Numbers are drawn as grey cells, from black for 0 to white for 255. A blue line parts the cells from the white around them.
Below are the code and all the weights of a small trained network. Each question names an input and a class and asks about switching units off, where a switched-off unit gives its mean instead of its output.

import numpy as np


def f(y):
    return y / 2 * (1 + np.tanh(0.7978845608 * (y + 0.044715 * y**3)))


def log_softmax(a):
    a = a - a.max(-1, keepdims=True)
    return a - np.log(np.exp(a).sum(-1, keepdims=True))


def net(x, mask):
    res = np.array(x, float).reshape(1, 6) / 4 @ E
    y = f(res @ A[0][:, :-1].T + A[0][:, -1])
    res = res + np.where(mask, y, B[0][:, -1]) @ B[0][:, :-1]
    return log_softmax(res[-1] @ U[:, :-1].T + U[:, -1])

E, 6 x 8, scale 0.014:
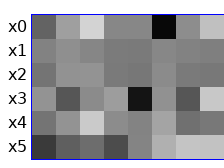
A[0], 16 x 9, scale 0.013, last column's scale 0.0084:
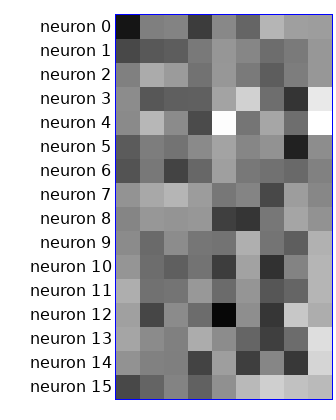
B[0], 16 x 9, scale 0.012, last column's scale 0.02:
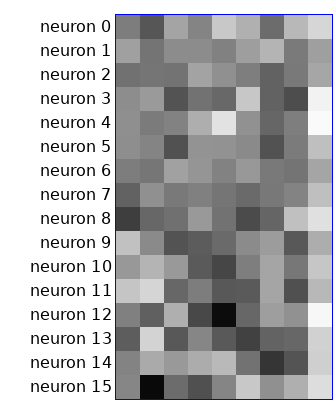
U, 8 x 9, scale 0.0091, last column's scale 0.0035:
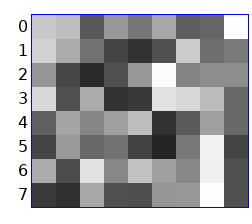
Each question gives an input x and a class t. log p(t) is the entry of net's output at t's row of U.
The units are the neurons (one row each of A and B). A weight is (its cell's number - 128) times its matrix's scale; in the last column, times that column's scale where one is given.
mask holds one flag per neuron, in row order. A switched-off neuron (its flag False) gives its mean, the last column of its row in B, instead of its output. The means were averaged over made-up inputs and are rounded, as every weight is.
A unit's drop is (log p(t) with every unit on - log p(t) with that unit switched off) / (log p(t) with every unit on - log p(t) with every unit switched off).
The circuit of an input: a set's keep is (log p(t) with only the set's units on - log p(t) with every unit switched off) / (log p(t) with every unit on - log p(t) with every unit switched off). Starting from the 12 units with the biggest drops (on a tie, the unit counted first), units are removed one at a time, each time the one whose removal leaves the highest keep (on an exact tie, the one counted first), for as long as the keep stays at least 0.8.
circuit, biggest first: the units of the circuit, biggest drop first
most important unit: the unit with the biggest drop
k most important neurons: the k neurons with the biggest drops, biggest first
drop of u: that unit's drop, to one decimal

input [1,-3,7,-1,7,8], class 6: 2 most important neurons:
(neuron 0; neuron 3)
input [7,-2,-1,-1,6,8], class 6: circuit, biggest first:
(neuron 0)
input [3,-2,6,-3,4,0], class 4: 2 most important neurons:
(neuron 15; neuron 12)
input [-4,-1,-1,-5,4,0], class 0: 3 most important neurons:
(neuron 15; neuron 0; neuron 14)
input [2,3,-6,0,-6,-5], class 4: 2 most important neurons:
(neuron 12; neuron 14)
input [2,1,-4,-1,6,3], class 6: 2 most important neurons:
(neuron 3; neuron 12)
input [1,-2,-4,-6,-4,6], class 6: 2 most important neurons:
(neuron 0; neuron 4)
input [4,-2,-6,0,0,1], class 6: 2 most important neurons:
(neuron 12; neuron 13)
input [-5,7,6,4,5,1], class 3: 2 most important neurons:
(neuron 13; neuron 14)
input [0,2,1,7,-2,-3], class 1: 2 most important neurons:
(neuron 10; neuron 11)
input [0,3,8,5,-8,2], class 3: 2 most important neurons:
(neuron 10; neuron 13)
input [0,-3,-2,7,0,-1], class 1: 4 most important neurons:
(neuron 10; neuron 11; neuron 12; neuron 0)
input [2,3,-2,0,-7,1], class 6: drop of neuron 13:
0.2
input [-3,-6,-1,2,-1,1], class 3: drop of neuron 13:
0.2
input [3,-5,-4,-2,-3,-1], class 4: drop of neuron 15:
0.1
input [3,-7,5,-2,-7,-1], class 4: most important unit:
neuron 15
